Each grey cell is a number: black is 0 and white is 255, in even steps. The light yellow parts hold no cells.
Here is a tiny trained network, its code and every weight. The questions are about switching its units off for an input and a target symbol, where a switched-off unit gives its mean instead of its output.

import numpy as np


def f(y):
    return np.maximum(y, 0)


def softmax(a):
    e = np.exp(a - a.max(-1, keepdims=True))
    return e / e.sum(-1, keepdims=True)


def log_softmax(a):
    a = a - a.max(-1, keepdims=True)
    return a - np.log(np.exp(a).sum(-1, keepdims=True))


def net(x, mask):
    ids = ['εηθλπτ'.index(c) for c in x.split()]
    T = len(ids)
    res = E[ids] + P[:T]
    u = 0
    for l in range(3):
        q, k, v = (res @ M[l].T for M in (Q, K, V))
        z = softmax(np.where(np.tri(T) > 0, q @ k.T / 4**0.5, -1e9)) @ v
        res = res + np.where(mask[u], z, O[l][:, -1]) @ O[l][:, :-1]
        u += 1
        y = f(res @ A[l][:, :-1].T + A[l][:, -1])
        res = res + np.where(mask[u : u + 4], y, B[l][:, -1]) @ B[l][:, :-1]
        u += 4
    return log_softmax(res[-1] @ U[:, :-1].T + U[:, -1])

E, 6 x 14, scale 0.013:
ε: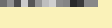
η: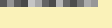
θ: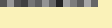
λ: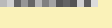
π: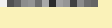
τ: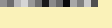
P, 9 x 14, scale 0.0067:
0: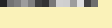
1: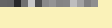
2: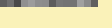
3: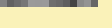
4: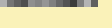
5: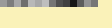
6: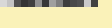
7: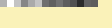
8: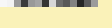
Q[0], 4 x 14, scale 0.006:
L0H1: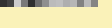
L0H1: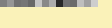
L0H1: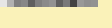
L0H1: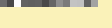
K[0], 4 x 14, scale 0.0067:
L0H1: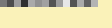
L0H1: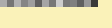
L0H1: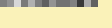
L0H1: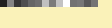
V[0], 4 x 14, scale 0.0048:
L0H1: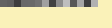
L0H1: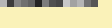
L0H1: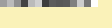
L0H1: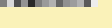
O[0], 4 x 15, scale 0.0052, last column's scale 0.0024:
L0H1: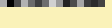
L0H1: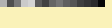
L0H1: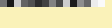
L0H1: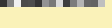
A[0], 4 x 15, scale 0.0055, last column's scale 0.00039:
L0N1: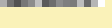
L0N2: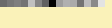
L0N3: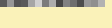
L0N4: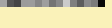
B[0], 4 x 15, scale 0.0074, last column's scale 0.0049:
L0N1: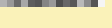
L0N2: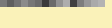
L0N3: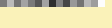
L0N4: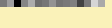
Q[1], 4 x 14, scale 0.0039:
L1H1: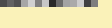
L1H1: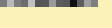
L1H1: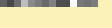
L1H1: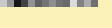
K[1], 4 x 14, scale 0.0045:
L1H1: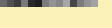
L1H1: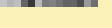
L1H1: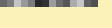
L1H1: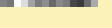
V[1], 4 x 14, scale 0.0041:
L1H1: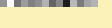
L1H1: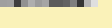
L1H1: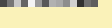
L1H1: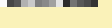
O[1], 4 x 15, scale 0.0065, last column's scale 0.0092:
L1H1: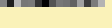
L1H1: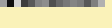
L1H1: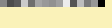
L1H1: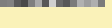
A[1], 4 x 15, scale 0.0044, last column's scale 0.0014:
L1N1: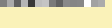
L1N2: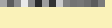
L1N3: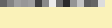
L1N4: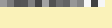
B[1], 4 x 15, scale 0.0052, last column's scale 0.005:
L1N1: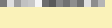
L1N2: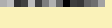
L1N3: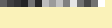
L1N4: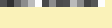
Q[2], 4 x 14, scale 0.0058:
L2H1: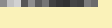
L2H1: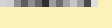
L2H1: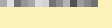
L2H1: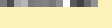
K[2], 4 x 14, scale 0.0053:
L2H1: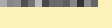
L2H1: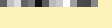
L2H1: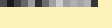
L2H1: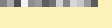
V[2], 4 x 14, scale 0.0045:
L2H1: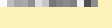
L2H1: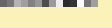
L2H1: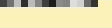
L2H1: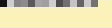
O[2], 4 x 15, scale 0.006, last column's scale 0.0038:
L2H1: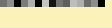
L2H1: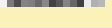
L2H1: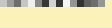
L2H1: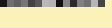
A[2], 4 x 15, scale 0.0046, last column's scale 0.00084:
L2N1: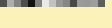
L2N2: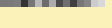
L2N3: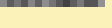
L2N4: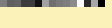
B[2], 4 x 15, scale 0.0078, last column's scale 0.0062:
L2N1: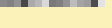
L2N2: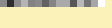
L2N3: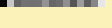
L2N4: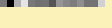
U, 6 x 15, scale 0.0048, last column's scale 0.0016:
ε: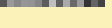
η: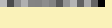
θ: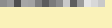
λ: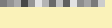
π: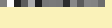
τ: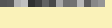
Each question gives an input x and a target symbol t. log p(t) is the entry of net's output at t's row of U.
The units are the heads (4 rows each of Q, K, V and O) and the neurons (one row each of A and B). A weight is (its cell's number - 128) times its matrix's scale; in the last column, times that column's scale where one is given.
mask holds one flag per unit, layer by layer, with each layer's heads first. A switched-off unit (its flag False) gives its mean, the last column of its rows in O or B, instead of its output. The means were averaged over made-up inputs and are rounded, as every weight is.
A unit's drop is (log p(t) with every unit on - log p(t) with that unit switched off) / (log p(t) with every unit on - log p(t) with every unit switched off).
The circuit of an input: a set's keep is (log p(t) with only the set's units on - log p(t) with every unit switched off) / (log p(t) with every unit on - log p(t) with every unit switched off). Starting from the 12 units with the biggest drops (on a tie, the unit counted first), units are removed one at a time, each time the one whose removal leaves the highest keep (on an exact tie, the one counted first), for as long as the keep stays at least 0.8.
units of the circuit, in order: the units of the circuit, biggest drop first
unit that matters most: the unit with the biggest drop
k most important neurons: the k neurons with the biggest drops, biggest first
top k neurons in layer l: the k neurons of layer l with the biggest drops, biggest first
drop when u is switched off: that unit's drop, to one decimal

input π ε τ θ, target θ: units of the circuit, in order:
[L0H1, L0N2]
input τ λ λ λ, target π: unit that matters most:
L1H1
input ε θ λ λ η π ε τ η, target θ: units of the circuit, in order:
[L0H1, L0N2]
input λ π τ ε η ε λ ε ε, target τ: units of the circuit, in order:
[L1H1, L0H1, L0N3]
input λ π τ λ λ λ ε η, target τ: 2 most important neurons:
[L0N2, L2N1]
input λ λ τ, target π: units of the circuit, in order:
[L1H1, L2N2, L1N2, L0H1]
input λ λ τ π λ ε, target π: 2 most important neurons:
[L0N3, L2N4]
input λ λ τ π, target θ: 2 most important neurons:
[L0N3, L1N3]
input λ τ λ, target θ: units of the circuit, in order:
[L0H1, L2H1]
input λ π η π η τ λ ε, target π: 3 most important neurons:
[L0N3, L1N1, L2N4]
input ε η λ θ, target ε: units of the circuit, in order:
[L2H1, L1N4]
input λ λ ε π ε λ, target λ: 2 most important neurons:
[L2N1, L0N3]
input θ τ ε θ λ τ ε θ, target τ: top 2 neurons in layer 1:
[L1N1, L1N3]
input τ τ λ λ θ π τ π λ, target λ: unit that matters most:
L1H1
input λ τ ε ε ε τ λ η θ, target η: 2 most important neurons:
[L0N3, L2N3]
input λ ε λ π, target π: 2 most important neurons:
[L1N2, L2N2]
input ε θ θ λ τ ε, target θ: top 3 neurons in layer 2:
[L2N2, L2N1, L2N4]
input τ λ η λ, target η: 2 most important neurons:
[L0N2, L2N3]
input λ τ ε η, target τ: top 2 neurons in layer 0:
[L0N2, L0N4]
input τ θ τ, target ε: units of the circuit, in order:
[L2H1]
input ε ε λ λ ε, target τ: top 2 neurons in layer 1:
[L1N1, L1N4]
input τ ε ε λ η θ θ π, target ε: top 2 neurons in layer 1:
[L1N2, L1N4]
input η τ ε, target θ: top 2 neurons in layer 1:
[L1N1, L1N3]
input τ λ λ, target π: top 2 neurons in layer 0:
[L0N3, L0N1]
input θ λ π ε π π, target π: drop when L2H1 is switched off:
0.3
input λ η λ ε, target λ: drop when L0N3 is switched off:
0.3
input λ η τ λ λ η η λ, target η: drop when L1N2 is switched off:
0.0
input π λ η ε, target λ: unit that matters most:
L0H1
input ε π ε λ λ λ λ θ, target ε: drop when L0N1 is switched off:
0.1
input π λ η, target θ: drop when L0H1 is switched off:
0.2
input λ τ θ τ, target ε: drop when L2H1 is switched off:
0.8
